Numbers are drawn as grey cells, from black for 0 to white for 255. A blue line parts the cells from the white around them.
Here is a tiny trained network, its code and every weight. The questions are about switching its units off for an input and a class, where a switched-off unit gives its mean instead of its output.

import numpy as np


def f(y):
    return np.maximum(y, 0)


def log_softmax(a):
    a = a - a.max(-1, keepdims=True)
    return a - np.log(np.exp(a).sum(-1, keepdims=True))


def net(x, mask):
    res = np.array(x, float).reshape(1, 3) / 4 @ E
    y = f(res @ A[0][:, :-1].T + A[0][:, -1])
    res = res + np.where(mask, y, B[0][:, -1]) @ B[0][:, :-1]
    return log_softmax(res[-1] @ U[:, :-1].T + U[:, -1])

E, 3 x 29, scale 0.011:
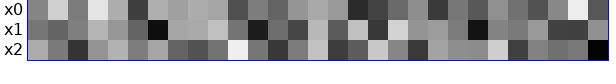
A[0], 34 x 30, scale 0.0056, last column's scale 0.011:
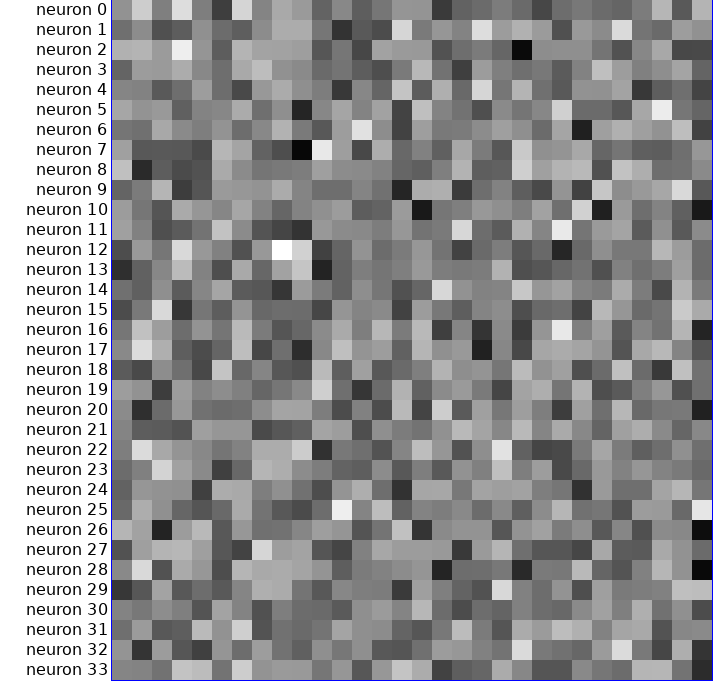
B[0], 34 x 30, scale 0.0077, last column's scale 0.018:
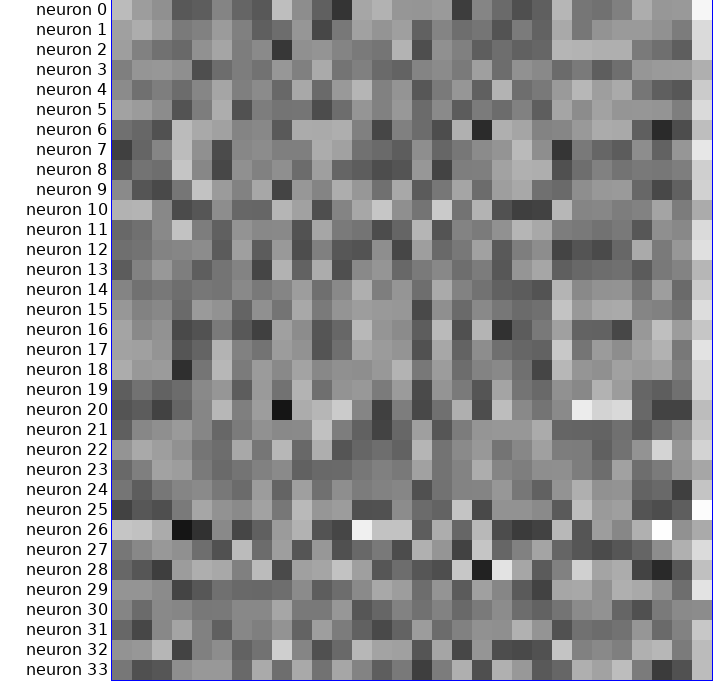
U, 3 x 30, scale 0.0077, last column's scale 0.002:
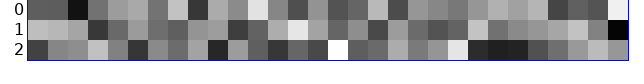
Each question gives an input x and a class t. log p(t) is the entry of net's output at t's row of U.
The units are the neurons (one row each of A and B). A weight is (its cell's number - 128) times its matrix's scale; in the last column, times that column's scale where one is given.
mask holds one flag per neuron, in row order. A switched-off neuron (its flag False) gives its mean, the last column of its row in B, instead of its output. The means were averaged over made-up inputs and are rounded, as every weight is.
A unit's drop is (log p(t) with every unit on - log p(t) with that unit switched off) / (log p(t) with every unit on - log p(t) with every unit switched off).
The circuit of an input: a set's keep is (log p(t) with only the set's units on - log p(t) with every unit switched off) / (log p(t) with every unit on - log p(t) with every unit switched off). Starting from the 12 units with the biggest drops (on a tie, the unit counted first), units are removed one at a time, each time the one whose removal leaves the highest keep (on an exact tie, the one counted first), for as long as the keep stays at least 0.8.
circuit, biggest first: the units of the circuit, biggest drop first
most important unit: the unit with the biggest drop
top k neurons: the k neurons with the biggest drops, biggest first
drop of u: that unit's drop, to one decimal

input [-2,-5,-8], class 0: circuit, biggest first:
[neuron 9]
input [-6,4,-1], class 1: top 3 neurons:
[neuron 32; neuron 25; neuron 28]
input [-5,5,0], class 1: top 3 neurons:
[neuron 25; neuron 32; neuron 28]
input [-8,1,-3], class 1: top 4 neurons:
[neuron 32; neuron 25; neuron 18; neuron 28]
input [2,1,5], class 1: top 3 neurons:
[neuron 25; neuron 26; neuron 20]
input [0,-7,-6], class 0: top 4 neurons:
[neuron 25; neuron 6; neuron 9; neuron 0]
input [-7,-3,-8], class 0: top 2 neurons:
[neuron 6; neuron 9]
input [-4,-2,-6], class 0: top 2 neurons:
[neuron 6; neuron 9]
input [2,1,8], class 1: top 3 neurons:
[neuron 26; neuron 10; neuron 25]
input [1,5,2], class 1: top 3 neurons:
[neuron 25; neuron 28; neuron 6]
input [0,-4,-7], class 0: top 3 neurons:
[neuron 6; neuron 9; neuron 25]
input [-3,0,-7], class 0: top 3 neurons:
[neuron 6; neuron 9; neuron 0]
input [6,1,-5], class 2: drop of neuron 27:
0.2
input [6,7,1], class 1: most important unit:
neuron 1
